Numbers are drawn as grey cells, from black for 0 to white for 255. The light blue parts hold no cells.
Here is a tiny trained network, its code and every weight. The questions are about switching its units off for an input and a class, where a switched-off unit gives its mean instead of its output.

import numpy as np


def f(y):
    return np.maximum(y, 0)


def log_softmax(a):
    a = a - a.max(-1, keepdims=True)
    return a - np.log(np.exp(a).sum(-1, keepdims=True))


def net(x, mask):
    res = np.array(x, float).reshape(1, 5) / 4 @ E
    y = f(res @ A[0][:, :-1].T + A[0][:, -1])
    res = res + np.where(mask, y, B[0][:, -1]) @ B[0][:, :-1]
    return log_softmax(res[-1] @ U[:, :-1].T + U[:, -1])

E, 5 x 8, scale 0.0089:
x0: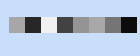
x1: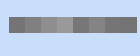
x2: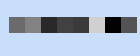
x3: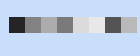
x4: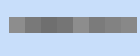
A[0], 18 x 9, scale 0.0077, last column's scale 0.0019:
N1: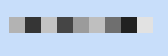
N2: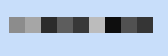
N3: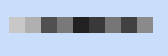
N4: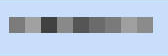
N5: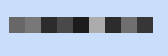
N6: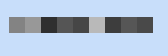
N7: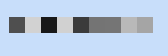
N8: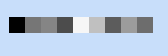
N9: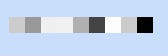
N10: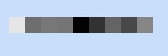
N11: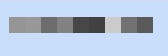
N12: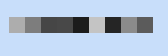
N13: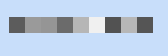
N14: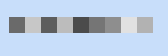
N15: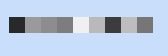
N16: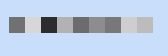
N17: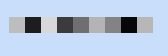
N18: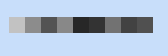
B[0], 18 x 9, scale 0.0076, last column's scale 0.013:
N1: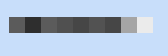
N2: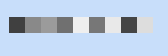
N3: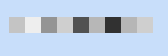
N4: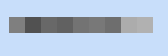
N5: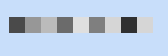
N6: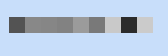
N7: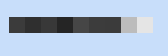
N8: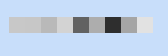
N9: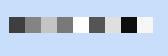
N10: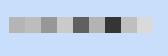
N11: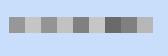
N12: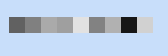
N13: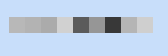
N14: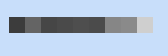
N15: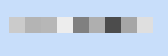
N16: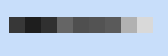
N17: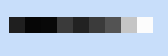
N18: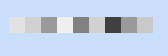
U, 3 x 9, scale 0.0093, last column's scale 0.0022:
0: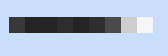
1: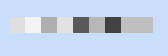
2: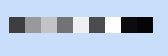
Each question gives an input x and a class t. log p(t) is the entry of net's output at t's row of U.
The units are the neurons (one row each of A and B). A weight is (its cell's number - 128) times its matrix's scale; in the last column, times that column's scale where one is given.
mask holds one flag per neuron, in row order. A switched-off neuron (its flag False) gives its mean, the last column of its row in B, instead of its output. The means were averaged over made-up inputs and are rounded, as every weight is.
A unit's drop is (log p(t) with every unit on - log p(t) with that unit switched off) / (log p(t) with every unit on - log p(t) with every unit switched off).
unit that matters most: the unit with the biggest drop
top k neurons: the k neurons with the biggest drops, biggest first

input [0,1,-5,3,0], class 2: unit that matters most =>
N9
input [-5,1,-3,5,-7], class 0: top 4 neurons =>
(N16, N14, N7, N18)
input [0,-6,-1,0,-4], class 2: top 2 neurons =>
(N17, N7)
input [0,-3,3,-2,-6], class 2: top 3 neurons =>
(N8, N15, N13)
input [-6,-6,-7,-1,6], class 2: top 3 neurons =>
(N9, N17, N1)
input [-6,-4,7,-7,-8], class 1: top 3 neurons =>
(N3, N18, N10)
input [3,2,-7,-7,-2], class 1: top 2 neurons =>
(N10, N18)
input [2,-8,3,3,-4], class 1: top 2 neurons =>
(N9, N7)
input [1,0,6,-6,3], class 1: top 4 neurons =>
(N3, N10, N18, N9)
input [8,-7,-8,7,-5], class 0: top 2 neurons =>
(N17, N1)
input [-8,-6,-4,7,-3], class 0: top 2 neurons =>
(N16, N7)
